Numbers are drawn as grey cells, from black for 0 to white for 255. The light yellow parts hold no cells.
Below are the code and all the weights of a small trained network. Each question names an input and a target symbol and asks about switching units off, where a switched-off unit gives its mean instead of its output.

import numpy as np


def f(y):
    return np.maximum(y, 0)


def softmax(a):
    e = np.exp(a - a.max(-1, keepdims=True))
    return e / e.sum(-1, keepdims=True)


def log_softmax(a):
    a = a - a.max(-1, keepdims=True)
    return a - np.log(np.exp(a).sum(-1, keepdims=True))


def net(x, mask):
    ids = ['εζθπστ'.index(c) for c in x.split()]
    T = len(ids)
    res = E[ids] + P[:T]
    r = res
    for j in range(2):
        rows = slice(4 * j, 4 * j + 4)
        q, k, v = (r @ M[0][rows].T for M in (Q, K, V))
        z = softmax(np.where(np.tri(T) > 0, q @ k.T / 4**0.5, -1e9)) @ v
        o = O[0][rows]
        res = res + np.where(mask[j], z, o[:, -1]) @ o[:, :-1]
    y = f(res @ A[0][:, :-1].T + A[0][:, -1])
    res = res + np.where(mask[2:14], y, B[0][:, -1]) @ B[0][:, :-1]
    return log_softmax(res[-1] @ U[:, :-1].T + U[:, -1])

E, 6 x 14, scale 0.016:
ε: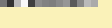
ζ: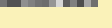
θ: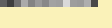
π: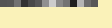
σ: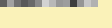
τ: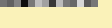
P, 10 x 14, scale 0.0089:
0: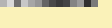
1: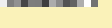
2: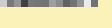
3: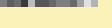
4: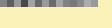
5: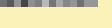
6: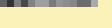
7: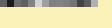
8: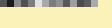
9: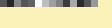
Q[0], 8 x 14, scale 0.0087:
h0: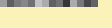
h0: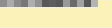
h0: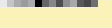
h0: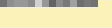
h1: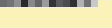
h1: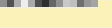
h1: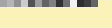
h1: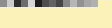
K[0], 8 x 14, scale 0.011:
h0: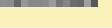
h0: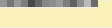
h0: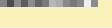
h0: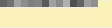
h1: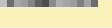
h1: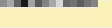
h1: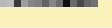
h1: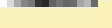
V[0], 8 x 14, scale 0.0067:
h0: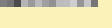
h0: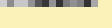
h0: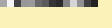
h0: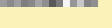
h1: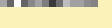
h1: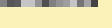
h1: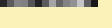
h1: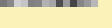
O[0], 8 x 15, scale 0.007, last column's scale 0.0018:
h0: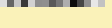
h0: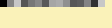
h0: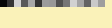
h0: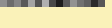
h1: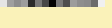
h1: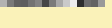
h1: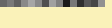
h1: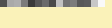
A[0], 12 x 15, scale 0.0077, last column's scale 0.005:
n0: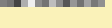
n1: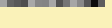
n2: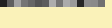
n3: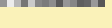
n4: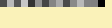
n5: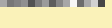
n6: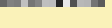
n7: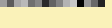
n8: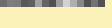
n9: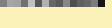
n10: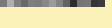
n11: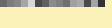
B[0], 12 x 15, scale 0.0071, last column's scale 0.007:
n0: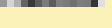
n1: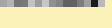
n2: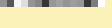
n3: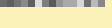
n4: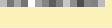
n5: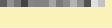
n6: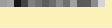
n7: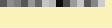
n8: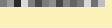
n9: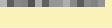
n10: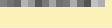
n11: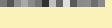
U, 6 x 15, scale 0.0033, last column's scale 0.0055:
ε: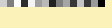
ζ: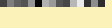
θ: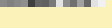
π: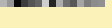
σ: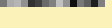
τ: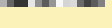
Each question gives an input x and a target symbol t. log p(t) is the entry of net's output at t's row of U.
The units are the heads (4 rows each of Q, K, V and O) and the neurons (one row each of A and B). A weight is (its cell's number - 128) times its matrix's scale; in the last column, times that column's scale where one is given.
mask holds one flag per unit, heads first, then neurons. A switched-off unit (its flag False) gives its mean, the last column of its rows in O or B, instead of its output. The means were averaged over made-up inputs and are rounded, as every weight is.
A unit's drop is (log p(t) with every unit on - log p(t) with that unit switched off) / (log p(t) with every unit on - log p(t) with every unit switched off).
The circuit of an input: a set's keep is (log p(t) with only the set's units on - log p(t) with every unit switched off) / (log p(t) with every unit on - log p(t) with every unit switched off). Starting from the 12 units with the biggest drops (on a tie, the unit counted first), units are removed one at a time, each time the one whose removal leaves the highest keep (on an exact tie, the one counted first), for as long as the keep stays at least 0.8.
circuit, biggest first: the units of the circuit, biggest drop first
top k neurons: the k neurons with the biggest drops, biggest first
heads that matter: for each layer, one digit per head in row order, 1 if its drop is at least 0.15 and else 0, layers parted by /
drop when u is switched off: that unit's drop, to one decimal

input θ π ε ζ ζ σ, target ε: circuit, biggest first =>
[h0]
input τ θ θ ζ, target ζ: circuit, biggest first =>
[n7; h1; h0]
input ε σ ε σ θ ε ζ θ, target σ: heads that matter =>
10
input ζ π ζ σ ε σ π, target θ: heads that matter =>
11
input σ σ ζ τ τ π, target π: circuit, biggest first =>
[h0; n2]
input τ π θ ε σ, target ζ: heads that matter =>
10
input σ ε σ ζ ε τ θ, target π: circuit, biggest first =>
[h0; h1; n2]
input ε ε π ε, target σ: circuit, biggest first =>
[h1; h0]
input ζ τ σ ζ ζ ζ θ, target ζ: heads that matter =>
01
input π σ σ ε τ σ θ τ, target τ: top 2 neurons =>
[n4; n0]
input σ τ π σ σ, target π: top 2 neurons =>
[n6; n2]
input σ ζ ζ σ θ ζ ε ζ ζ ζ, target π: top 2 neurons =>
[n2; n0]
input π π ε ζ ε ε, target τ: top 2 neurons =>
[n4; n6]
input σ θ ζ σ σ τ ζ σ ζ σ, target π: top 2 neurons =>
[n2; n6]
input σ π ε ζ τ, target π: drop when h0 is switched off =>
0.3
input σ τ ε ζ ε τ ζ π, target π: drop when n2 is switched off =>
0.4
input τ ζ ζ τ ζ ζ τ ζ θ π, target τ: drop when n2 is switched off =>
0.1
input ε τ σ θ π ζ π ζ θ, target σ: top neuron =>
[n0]
